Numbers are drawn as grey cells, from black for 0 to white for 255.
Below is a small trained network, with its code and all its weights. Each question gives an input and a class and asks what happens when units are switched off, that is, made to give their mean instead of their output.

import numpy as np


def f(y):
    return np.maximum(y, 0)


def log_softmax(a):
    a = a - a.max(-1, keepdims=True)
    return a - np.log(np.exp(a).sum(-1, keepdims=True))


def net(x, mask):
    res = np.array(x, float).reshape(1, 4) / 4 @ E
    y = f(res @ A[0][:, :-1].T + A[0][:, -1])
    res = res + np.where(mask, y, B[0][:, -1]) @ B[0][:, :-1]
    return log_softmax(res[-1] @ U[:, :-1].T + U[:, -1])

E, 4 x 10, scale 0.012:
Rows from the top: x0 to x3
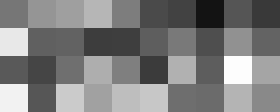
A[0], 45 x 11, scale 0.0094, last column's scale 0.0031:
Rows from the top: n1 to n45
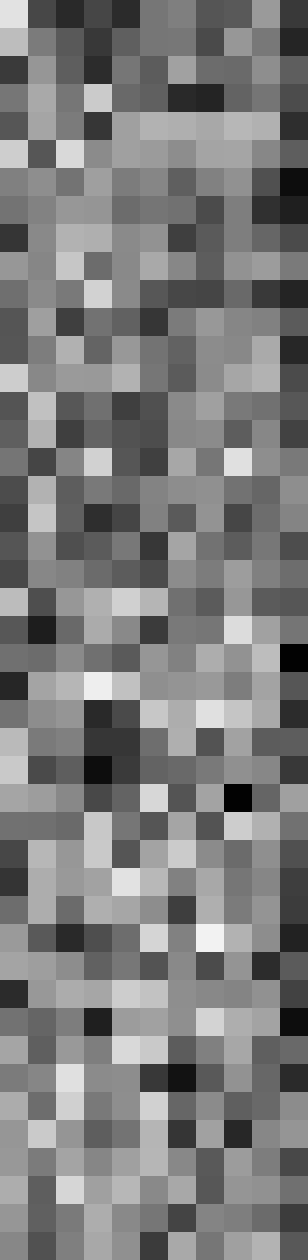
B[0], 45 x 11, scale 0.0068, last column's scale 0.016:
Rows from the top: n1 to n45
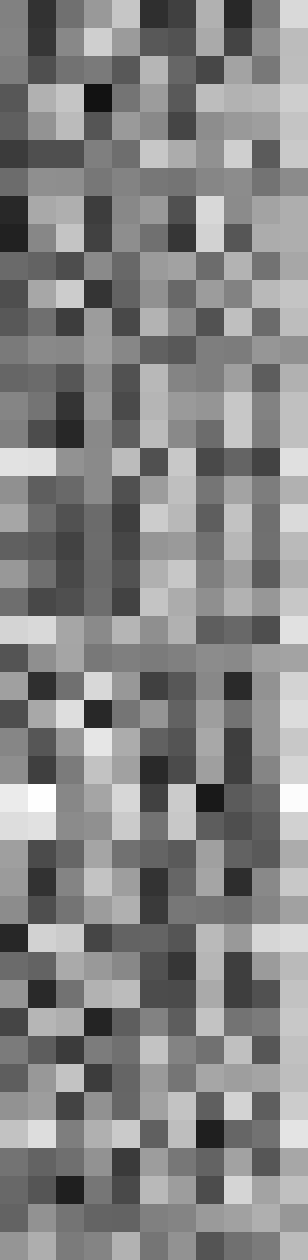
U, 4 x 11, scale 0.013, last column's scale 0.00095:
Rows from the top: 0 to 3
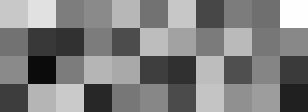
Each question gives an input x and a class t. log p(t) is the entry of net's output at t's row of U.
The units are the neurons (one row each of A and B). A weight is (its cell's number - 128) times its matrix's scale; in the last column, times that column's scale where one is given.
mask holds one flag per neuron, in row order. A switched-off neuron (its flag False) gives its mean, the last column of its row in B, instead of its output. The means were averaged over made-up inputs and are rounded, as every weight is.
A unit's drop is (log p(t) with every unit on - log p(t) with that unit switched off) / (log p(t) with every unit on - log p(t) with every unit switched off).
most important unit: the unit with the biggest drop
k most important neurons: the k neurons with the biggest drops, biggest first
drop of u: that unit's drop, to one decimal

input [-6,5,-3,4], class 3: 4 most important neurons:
[n34 n26 n37 n25]
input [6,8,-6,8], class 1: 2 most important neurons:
[n40 n22]
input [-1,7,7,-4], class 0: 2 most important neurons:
[n17 n23]
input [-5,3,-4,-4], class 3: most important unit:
n34
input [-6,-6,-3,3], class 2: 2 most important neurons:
[n32 n36]
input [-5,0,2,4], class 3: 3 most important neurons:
[n34 n26 n37]
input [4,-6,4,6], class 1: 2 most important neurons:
[n43 n22]
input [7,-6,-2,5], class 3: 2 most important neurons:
[n4 n11]
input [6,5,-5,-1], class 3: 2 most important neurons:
[n4 n8]
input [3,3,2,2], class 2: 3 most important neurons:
[n29 n34 n26]
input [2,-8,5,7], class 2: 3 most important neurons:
[n25 n36 n32]
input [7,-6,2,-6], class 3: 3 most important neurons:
[n9 n4 n11]
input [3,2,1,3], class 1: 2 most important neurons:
[n34 n26]
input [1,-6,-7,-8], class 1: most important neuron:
[n19]
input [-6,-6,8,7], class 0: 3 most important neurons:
[n17 n23 n30]
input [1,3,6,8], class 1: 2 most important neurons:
[n43 n22]
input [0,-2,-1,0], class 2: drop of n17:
0.3
